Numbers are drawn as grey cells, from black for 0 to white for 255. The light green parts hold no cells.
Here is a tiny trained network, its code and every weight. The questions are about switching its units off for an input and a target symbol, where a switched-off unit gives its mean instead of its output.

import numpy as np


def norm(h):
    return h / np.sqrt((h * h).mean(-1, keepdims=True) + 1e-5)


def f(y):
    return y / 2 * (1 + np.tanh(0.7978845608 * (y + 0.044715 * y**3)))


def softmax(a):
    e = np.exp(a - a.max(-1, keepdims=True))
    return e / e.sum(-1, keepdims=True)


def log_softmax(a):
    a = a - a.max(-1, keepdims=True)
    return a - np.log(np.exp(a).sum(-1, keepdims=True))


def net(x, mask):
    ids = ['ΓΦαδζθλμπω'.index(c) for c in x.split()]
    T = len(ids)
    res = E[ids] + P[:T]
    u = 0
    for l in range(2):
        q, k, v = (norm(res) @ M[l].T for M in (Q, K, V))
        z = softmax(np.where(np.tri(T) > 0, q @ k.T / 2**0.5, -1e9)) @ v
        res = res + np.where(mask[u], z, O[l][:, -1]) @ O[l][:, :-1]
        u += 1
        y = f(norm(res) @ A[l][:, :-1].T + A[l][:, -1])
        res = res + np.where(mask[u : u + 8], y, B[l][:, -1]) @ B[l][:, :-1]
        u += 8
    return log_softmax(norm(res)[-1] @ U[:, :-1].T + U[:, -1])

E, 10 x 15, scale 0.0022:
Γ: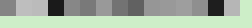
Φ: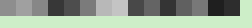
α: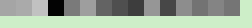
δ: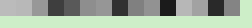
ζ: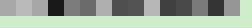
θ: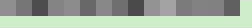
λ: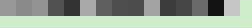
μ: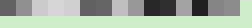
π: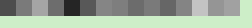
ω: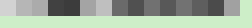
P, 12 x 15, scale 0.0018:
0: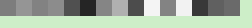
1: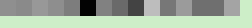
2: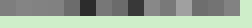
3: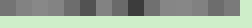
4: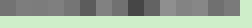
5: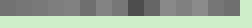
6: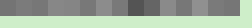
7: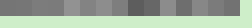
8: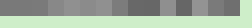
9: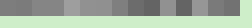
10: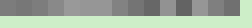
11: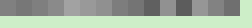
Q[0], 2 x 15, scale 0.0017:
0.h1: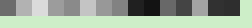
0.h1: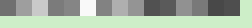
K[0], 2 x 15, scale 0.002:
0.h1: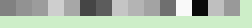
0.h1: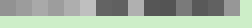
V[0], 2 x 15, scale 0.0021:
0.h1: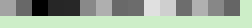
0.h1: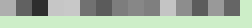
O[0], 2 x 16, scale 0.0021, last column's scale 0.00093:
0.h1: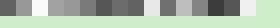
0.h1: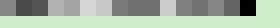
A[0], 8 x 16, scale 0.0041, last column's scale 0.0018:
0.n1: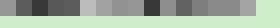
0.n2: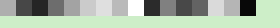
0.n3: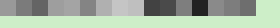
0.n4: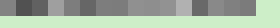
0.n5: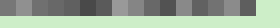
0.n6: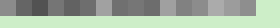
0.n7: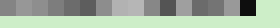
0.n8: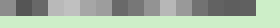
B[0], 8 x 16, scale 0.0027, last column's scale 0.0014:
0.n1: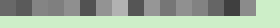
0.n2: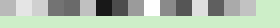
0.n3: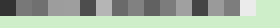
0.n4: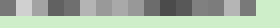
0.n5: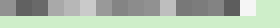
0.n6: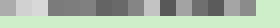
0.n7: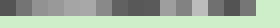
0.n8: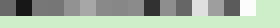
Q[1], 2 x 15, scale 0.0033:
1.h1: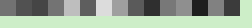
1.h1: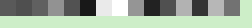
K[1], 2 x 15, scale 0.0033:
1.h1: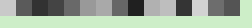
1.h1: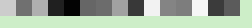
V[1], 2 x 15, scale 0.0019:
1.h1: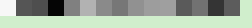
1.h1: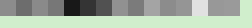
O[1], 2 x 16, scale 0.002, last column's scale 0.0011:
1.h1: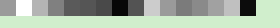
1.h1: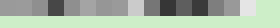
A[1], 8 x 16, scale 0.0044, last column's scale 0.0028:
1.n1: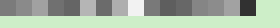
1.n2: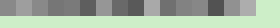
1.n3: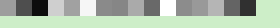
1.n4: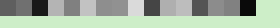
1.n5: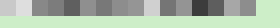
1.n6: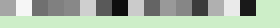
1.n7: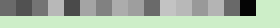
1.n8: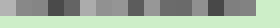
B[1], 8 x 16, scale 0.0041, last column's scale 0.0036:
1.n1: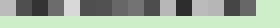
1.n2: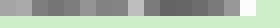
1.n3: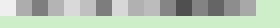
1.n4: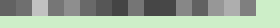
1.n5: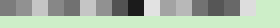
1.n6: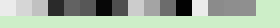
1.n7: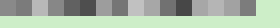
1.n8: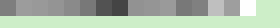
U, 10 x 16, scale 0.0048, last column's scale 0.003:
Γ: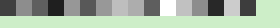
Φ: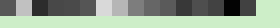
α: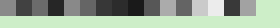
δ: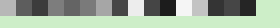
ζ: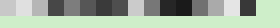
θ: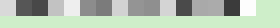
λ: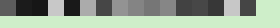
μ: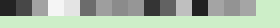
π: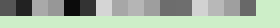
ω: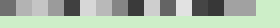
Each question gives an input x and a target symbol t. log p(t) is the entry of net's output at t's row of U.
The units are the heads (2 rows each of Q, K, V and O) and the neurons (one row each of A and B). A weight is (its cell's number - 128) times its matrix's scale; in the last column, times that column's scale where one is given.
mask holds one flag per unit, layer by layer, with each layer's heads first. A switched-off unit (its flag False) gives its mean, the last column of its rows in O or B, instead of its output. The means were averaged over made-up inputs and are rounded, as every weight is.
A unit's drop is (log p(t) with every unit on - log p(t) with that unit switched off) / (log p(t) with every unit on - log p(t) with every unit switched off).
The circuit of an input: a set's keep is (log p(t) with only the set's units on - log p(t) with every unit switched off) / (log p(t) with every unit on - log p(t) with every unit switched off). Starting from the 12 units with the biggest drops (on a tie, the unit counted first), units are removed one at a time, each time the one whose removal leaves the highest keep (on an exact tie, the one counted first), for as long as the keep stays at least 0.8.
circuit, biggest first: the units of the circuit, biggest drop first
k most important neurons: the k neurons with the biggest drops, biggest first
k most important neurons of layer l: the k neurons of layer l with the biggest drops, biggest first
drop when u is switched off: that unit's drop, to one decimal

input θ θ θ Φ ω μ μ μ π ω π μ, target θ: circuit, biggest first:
(0.h1 1.n1)
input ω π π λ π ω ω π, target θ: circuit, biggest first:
(1.n1 1.h1)
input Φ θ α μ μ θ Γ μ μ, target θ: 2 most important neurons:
(0.n2 0.n1)
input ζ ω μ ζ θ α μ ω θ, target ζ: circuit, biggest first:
(1.n5 0.n5)
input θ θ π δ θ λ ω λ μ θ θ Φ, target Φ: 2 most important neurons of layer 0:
(0.n1 0.n2)
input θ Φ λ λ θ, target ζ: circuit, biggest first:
(1.h1 1.n5)
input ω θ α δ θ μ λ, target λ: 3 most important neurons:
(1.n5 0.n3 0.n8)
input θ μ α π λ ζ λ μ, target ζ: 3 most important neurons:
(0.n3 0.n2 1.n6)
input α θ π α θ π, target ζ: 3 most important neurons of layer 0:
(0.n3 0.n8 0.n2)
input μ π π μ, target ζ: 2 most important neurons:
(0.n2 1.n6)
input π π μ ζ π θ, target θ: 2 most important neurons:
(0.n3 1.n3)
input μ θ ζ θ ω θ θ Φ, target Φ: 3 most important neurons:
(0.n2 1.n5 0.n1)
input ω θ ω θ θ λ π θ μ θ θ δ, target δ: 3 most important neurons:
(1.n5 0.n3 0.n5)
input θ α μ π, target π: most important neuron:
(0.n3)
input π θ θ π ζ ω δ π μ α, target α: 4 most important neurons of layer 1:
(1.n5 1.n3 1.n2 1.n8)
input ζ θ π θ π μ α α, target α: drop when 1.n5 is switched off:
0.3
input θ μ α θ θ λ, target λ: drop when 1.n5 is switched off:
0.5
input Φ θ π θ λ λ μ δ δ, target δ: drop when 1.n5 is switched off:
0.8
